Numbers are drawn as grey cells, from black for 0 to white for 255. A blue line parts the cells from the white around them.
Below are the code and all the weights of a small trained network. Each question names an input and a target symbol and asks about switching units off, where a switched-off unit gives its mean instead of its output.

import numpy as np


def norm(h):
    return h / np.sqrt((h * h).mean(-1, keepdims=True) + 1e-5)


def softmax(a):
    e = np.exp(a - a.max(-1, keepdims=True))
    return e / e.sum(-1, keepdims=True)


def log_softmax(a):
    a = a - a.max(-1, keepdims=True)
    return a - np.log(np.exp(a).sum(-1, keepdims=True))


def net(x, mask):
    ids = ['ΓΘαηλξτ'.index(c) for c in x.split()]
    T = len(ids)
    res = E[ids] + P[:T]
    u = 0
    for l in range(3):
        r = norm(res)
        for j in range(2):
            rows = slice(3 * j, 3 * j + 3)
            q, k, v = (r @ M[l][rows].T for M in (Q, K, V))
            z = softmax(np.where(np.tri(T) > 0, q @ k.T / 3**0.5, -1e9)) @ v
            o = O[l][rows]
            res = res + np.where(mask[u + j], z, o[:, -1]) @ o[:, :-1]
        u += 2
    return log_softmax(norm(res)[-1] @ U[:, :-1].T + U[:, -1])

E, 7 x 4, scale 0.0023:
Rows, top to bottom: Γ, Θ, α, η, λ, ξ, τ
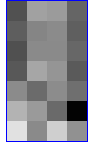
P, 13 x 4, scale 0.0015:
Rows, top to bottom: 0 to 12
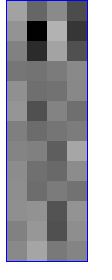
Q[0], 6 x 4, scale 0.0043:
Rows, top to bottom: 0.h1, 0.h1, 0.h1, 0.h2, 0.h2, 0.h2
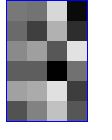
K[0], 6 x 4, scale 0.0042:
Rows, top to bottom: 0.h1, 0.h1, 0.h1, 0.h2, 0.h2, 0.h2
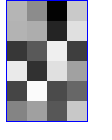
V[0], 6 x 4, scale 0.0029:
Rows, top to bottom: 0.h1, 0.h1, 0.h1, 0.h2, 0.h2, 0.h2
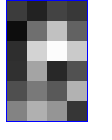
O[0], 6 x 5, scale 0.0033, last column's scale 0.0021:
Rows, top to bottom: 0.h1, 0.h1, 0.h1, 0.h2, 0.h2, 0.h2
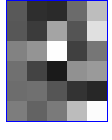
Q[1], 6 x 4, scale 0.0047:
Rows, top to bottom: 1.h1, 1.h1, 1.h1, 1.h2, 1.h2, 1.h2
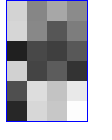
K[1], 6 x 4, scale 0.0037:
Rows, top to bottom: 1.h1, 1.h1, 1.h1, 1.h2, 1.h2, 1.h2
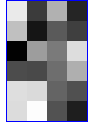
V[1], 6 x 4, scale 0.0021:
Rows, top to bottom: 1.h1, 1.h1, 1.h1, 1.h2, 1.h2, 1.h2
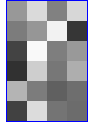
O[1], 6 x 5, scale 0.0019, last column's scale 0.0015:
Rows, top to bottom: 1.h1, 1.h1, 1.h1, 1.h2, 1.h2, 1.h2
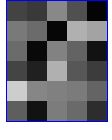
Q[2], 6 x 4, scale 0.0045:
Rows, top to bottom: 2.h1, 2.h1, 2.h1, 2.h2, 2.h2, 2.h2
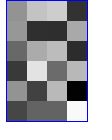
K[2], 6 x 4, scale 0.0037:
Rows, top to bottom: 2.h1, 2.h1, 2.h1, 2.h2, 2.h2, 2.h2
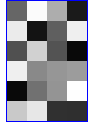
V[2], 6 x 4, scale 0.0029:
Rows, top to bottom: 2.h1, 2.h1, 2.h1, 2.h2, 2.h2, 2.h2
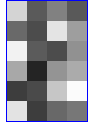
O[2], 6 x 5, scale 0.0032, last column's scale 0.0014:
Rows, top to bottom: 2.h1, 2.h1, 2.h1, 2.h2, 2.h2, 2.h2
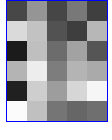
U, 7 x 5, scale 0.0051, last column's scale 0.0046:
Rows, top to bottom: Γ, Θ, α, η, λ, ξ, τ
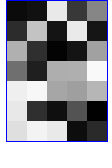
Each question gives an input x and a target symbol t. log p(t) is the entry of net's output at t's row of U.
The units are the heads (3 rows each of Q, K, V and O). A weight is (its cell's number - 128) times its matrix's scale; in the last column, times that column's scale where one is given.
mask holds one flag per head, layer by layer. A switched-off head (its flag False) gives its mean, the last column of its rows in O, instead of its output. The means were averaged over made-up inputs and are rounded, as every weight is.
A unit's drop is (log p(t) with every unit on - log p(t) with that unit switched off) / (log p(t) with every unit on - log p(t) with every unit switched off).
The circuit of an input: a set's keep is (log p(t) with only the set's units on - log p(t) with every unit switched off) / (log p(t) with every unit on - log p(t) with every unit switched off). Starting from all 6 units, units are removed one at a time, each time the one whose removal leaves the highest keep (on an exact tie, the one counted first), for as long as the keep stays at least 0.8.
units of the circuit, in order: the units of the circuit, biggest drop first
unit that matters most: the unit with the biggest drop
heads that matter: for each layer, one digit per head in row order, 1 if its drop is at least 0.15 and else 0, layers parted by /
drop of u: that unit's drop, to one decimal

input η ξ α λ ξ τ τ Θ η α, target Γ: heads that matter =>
11 / 11 / 11
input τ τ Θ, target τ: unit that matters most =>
0.h2
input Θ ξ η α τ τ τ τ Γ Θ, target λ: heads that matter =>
10 / 00 / 00
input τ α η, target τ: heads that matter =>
01 / 00 / 10
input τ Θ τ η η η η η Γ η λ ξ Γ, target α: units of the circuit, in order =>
(0.h2; 2.h2)
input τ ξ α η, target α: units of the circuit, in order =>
(2.h2; 0.h1)
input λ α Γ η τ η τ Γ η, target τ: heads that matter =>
10 / 00 / 10
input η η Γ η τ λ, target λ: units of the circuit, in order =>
(0.h1; 2.h1)
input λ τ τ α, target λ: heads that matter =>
00 / 00 / 01
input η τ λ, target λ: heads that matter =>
01 / 00 / 00
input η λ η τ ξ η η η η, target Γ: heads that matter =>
10 / 10 / 00
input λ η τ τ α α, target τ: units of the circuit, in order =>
(2.h1; 0.h2)
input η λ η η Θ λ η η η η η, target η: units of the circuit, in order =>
(2.h1; 2.h2)
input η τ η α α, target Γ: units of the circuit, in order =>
(0.h1)
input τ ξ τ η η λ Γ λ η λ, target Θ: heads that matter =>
00 / 00 / 10
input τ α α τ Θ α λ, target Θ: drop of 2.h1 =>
0.3
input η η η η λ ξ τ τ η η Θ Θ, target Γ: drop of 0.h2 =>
0.1
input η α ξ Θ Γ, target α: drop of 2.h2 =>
0.7
